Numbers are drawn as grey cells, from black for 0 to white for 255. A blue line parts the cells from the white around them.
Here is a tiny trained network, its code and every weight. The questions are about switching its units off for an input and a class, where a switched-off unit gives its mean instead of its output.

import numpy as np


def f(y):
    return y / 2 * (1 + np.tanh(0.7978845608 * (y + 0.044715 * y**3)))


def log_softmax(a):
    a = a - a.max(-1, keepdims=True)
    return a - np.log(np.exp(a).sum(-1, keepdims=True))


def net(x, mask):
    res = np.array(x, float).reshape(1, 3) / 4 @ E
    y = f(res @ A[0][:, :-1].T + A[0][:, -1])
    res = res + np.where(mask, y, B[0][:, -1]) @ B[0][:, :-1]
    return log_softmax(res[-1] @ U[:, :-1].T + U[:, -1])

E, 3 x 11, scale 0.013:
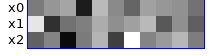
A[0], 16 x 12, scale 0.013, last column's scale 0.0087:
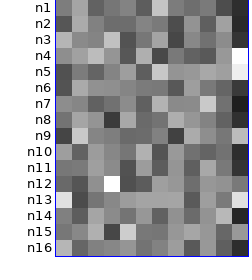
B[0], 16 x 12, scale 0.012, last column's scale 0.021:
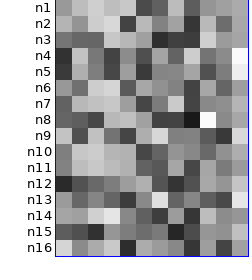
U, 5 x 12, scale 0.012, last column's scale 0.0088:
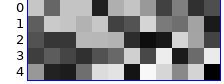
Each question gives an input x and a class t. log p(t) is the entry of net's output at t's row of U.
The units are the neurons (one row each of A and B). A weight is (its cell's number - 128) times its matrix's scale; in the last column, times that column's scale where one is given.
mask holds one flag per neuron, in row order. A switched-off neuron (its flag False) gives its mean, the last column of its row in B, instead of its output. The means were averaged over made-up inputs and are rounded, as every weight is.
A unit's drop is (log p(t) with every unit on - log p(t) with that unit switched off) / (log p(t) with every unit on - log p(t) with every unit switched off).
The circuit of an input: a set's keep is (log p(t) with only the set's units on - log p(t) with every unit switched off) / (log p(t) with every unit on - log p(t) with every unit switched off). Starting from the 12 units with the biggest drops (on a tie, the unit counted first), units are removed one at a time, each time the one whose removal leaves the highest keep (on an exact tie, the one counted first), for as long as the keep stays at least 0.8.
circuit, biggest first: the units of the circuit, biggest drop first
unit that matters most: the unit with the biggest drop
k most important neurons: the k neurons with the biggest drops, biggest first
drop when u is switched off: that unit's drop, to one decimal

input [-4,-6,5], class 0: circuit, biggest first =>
n9
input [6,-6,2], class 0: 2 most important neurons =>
n9, n12
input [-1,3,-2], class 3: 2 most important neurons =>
n2, n9
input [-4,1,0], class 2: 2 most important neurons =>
n4, n9
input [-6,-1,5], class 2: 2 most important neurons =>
n12, n3
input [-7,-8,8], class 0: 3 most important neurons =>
n9, n2, n4
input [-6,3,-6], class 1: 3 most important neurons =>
n10, n4, n15
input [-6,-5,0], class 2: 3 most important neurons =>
n12, n3, n13
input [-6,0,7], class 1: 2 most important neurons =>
n5, n1
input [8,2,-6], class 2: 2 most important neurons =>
n15, n8
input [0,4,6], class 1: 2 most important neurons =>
n7, n5
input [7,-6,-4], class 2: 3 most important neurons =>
n8, n15, n13
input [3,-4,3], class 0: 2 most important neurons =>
n4, n9
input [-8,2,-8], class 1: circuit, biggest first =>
n10
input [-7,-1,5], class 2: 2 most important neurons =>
n12, n3
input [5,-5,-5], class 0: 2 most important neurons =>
n9, n5
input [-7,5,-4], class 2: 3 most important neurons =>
n12, n3, n9
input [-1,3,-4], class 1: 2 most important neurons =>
n9, n10
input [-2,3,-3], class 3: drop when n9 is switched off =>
0.2
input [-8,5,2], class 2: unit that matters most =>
n12
